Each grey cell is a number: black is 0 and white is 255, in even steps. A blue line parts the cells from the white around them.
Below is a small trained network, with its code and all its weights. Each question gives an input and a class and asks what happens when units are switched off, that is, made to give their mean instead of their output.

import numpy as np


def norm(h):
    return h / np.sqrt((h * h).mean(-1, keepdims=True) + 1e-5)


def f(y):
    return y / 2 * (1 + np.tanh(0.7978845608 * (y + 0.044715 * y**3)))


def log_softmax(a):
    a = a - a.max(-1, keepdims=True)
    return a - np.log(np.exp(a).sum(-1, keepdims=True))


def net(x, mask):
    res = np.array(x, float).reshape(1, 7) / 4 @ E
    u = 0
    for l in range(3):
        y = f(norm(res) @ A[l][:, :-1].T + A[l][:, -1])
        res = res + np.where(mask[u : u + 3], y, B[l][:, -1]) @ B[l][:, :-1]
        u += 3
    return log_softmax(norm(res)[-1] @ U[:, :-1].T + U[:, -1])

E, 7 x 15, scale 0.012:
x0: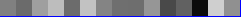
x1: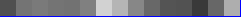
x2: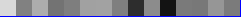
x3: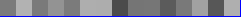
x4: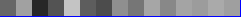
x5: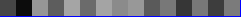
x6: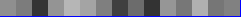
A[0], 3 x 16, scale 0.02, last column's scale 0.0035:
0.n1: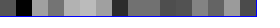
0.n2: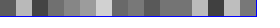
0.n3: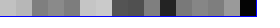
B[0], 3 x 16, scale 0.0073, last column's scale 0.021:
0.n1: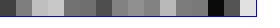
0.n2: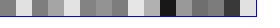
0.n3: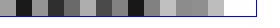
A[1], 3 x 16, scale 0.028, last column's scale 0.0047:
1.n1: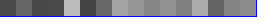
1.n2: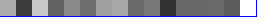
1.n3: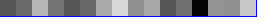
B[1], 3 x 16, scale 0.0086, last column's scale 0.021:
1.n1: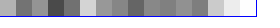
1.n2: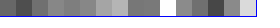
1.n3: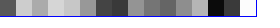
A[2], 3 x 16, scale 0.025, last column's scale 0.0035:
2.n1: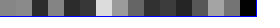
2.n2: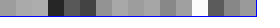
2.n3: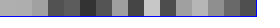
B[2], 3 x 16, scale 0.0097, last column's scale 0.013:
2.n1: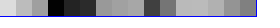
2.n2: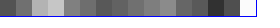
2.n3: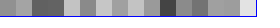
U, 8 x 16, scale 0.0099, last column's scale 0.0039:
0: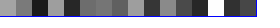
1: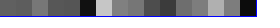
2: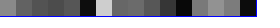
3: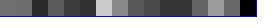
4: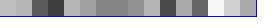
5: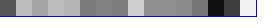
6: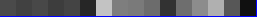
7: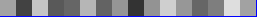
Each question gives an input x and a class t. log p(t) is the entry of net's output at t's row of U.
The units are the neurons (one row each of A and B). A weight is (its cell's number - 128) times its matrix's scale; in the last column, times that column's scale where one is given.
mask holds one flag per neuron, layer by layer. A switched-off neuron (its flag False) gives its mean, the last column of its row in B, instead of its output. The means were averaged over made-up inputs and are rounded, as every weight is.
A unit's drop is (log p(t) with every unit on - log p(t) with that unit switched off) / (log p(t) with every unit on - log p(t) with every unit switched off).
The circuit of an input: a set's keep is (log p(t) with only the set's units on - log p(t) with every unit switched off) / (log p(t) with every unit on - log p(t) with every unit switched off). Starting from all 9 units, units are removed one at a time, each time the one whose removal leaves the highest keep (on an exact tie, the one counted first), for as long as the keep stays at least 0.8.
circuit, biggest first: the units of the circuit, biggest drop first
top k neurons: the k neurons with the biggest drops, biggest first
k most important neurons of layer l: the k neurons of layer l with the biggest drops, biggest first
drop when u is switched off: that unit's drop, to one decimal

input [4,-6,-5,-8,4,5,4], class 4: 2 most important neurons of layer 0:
[0.n3 0.n1]
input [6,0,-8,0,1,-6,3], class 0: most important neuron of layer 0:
[0.n3]
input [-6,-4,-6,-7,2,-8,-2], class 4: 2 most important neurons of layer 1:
[1.n1 1.n2]
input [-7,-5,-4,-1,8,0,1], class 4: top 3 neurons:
[1.n1 1.n2 0.n1]
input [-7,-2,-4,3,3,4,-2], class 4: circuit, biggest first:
[1.n1 0.n2]
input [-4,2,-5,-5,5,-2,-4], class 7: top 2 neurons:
[1.n1 0.n2]
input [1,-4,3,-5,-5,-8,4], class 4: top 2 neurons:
[1.n2 2.n3]
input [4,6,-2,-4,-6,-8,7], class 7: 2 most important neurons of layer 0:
[0.n2 0.n3]
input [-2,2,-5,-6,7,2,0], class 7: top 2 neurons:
[0.n2 2.n3]
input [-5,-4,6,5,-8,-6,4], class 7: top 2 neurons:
[0.n3 2.n2]
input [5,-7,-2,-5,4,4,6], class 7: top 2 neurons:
[0.n2 2.n3]
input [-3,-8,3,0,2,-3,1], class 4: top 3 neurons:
[2.n3 1.n2 0.n1]
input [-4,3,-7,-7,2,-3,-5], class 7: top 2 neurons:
[1.n1 0.n2]
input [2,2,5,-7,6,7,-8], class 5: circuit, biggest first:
[1.n3]
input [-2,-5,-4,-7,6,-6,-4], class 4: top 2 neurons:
[2.n3 1.n2]
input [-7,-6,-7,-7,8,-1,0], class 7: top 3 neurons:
[1.n1 0.n2 2.n2]
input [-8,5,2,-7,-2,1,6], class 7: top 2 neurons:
[1.n1 1.n3]
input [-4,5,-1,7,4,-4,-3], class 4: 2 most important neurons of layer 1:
[1.n3 1.n2]
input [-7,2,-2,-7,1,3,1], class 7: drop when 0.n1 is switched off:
-0.1
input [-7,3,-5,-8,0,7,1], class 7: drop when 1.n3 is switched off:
0.0
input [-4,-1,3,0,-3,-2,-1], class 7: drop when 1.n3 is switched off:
0.1
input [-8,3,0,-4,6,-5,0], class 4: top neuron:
[1.n1]
